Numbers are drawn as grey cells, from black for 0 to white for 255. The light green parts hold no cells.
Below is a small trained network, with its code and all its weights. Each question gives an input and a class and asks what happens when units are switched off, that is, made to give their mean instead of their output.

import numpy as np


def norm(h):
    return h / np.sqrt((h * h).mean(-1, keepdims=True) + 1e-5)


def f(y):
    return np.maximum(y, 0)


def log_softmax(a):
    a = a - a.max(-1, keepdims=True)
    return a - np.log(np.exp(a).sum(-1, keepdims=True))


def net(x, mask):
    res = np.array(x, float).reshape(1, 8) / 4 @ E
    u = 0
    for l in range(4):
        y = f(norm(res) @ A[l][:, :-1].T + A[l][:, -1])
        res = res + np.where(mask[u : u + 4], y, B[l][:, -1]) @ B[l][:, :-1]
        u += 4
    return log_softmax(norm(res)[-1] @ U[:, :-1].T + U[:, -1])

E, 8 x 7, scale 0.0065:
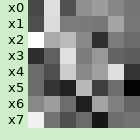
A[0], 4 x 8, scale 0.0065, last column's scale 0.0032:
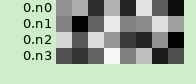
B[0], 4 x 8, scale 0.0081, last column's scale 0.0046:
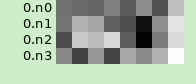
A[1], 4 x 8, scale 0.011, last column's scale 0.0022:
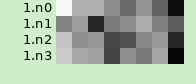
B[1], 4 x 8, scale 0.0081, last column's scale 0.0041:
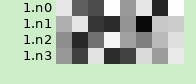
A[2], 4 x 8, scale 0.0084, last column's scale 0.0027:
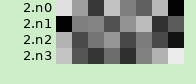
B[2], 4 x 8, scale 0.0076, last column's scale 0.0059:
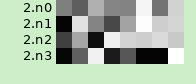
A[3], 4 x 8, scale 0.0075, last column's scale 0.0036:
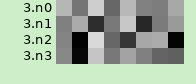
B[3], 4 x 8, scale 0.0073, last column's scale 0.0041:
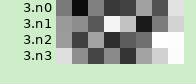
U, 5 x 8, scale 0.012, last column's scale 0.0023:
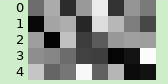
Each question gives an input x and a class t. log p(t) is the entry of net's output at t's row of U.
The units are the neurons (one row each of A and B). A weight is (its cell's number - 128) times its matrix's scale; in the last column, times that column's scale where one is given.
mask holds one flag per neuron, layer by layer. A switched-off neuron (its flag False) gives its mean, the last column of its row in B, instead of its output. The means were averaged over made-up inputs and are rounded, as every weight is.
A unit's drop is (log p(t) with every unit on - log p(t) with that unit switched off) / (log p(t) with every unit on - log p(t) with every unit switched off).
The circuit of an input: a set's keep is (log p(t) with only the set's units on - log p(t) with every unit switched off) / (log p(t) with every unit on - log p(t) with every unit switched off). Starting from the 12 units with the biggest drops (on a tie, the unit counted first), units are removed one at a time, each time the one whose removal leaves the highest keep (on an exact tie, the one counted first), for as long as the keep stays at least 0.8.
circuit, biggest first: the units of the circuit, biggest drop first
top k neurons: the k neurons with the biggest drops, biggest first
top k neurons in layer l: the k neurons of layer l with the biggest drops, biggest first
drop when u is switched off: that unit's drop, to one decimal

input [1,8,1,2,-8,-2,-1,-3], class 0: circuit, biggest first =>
[2.n3, 2.n1]
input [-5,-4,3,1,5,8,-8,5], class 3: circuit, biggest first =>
[2.n3]
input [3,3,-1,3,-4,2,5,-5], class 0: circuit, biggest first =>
[1.n3, 3.n1]
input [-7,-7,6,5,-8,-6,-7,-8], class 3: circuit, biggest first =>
[0.n2, 0.n1]
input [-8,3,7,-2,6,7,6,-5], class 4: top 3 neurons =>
[2.n2, 1.n3, 1.n0]
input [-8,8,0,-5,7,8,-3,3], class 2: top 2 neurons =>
[0.n3, 1.n0]
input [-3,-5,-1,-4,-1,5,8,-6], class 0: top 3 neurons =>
[1.n3, 3.n1, 2.n0]
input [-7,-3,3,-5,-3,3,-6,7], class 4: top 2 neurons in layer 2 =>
[2.n2, 2.n0]
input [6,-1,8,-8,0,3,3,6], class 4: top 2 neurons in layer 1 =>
[1.n0, 1.n2]
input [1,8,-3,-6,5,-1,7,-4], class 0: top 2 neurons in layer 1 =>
[1.n1, 1.n3]
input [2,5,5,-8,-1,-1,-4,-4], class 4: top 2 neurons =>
[1.n0, 2.n0]
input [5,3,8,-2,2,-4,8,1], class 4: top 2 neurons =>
[1.n0, 0.n3]
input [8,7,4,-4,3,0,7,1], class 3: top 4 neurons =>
[1.n1, 2.n2, 2.n1, 0.n2]
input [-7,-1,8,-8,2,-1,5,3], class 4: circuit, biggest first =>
[1.n0]
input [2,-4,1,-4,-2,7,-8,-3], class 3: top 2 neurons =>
[0.n1, 2.n3]
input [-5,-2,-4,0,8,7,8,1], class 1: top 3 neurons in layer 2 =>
[2.n1, 2.n2, 2.n0]
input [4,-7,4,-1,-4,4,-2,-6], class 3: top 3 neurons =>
[0.n1, 2.n2, 2.n1]
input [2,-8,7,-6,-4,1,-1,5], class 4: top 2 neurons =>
[1.n0, 2.n2]
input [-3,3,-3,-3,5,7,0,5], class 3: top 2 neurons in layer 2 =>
[2.n3, 2.n0]
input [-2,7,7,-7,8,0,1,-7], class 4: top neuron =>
[1.n0]
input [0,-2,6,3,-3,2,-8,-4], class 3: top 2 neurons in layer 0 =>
[0.n2, 0.n1]
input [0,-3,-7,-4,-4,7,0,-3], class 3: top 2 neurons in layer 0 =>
[0.n1, 0.n2]
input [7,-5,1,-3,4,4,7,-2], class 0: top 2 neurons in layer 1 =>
[1.n1, 1.n3]
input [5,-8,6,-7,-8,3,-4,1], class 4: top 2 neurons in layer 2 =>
[2.n0, 2.n2]
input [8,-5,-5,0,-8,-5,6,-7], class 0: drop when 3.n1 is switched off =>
0.3
